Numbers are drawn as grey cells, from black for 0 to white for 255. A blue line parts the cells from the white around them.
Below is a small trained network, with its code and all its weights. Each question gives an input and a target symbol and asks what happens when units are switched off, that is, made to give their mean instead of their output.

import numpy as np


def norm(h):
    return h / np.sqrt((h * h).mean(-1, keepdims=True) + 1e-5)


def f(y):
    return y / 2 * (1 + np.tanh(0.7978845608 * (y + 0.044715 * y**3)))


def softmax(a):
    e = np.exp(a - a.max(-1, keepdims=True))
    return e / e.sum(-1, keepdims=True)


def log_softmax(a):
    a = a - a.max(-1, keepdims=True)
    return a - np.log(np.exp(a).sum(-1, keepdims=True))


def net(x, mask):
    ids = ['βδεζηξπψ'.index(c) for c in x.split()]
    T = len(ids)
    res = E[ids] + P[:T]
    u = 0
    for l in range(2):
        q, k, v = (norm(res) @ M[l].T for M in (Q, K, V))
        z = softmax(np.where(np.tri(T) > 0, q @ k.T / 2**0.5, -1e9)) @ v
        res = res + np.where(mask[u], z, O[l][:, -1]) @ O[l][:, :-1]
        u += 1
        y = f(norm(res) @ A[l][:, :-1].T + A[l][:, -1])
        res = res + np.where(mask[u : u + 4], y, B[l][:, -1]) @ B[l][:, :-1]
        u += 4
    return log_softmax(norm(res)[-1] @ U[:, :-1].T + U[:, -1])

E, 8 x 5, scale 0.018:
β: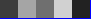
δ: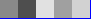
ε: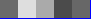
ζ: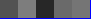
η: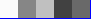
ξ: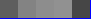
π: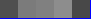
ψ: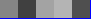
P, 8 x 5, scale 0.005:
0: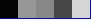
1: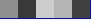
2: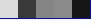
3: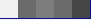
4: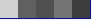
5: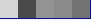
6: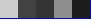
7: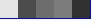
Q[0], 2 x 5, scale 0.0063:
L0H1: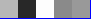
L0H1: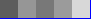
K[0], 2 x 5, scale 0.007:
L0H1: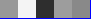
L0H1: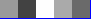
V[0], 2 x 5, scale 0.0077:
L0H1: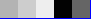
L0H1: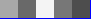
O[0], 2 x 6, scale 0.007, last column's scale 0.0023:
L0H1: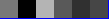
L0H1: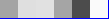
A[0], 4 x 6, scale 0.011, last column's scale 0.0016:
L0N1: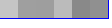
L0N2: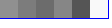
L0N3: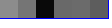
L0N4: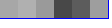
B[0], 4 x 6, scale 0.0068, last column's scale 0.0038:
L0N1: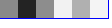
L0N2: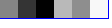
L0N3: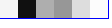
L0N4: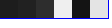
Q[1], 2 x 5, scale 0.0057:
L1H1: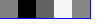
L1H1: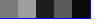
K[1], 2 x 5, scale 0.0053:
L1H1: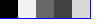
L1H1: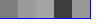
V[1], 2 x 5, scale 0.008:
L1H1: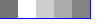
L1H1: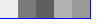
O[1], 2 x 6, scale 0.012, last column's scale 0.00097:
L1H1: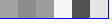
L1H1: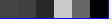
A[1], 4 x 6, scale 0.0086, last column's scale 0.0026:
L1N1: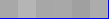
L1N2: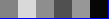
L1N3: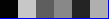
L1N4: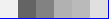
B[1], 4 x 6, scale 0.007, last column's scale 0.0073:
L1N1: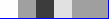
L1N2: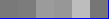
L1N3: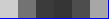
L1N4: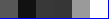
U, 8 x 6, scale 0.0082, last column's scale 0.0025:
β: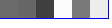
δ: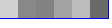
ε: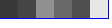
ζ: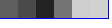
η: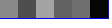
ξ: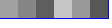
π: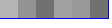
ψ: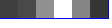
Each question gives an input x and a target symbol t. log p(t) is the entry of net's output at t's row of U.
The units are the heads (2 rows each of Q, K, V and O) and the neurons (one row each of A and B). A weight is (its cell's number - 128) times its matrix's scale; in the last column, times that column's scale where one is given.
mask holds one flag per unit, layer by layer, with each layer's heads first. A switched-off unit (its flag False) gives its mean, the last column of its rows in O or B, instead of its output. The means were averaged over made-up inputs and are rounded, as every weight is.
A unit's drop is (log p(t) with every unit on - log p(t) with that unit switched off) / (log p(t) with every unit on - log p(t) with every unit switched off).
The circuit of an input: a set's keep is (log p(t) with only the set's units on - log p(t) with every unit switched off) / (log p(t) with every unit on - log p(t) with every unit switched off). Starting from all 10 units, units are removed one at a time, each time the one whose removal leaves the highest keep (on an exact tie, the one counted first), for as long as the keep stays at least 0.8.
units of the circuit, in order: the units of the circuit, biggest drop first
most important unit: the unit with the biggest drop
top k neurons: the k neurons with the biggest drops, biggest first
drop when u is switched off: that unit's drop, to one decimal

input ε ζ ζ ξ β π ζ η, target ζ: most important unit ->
L0H1
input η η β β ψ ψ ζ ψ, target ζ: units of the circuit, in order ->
[L0H1; L1H1]
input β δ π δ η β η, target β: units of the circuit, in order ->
[L0N4; L1H1]
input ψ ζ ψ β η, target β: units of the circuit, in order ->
[L0N4; L1H1; L0H1]
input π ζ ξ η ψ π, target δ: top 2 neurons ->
[L0N4; L0N1]
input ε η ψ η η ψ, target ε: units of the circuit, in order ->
[L0H1; L1H1]
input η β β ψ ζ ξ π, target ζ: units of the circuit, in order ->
[L0H1; L1H1]
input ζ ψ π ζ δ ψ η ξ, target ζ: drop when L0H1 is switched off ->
0.4
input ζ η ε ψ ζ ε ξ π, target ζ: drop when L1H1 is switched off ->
0.2
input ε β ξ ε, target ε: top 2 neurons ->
[L0N4; L1N1]
